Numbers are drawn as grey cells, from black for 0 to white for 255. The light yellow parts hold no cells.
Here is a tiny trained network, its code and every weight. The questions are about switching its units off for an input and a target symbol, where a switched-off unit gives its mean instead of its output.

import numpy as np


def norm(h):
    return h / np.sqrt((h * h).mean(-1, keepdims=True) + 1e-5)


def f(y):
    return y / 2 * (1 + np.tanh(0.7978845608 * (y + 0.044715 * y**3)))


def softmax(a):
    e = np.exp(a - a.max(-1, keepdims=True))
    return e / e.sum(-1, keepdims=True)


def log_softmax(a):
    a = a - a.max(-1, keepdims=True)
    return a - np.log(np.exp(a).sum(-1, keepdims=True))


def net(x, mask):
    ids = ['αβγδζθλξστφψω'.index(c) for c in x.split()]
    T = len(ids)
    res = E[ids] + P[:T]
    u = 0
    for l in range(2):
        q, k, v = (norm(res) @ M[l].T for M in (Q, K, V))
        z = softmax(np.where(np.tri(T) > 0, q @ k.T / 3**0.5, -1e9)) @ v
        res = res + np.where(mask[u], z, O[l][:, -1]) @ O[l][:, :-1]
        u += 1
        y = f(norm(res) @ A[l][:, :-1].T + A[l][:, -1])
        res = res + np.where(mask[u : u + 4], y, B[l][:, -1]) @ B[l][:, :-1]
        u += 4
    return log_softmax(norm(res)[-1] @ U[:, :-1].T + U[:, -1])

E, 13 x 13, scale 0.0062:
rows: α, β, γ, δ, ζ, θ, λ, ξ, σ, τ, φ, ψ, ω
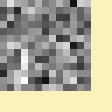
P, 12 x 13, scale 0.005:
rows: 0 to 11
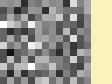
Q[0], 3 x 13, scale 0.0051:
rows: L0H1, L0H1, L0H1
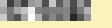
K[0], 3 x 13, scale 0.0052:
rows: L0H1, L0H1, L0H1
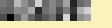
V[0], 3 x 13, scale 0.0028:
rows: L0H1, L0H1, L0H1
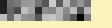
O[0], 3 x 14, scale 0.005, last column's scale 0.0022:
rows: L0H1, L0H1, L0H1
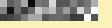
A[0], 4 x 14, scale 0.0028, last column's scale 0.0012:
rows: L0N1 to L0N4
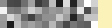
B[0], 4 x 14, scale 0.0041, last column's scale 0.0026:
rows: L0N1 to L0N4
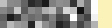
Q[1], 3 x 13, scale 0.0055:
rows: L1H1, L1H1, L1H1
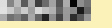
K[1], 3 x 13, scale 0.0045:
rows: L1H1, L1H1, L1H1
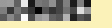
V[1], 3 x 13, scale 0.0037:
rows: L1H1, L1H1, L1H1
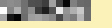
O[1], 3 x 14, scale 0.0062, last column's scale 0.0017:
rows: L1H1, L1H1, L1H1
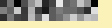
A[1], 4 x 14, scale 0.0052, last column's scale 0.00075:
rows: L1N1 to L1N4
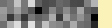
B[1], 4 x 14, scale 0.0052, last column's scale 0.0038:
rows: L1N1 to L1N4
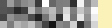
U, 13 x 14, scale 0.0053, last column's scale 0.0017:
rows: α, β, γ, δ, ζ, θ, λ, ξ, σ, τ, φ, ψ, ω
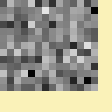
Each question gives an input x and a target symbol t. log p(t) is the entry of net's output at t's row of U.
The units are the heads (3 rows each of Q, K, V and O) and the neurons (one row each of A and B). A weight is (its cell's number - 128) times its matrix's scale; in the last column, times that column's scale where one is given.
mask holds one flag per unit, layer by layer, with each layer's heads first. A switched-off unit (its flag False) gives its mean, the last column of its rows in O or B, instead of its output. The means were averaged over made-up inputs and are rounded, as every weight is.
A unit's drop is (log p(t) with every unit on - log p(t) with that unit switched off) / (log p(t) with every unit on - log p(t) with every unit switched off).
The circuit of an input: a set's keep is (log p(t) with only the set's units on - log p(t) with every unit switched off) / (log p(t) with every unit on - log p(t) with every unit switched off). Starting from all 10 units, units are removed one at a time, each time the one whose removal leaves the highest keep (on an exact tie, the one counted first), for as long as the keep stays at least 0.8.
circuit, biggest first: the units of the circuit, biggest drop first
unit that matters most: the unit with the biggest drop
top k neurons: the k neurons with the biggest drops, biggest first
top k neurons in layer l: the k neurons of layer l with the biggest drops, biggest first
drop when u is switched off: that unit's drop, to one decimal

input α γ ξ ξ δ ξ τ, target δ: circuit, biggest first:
(L1H1)
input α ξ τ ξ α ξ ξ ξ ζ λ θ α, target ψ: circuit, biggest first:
(L1H1; L0H1; L0N3)
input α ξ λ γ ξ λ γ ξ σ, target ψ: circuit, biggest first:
(L1H1; L0H1)
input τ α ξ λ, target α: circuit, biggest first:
(L1H1; L1N1; L0N3; L0H1)
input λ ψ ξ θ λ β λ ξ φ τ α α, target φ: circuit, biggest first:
(L0H1; L1H1; L0N3)
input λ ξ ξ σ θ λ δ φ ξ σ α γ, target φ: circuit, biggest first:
(L1H1; L0H1)
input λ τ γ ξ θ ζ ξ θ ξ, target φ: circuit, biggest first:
(L0H1; L1H1)
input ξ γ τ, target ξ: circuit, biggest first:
(L1H1; L0H1)
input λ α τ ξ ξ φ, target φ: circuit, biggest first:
(L1H1; L0H1)
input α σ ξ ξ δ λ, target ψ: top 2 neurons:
(L0N3; L0N4)
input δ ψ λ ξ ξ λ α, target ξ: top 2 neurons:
(L1N4; L0N2)
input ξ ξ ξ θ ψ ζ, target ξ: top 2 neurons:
(L0N1; L1N4)
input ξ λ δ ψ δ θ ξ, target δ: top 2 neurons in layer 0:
(L0N2; L0N1)
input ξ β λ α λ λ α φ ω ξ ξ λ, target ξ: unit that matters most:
L0N3
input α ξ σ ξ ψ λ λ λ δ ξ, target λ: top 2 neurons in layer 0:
(L0N1; L0N3)
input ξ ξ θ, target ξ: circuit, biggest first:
(L1H1; L1N4; L0H1)
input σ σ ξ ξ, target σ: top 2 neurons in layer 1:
(L1N3; L1N4)
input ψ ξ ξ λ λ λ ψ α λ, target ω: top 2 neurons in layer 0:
(L0N3; L0N4)
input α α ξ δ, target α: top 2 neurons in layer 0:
(L0N3; L0N1)
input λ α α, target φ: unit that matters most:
L1H1
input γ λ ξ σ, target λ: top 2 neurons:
(L1N1; L0N3)
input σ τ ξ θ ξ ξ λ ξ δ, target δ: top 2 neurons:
(L0N1; L0N4)
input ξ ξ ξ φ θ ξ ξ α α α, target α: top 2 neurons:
(L1N1; L0N3)
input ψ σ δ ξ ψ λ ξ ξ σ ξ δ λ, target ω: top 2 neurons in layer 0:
(L0N3; L0N2)
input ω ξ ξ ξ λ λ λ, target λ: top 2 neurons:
(L0N1; L1N1)
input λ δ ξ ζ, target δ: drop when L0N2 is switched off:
0.1
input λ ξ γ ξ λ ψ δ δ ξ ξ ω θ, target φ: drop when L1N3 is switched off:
0.0
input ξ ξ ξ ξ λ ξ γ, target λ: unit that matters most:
L0H1
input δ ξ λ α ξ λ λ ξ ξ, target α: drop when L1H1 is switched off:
0.7
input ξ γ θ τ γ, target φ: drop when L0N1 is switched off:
0.2
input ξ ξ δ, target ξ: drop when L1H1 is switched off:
0.7
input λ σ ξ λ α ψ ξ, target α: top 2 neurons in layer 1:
(L1N1; L1N2)
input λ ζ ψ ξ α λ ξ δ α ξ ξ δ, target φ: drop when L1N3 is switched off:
-0.1
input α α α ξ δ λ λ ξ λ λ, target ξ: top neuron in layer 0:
(L0N3)
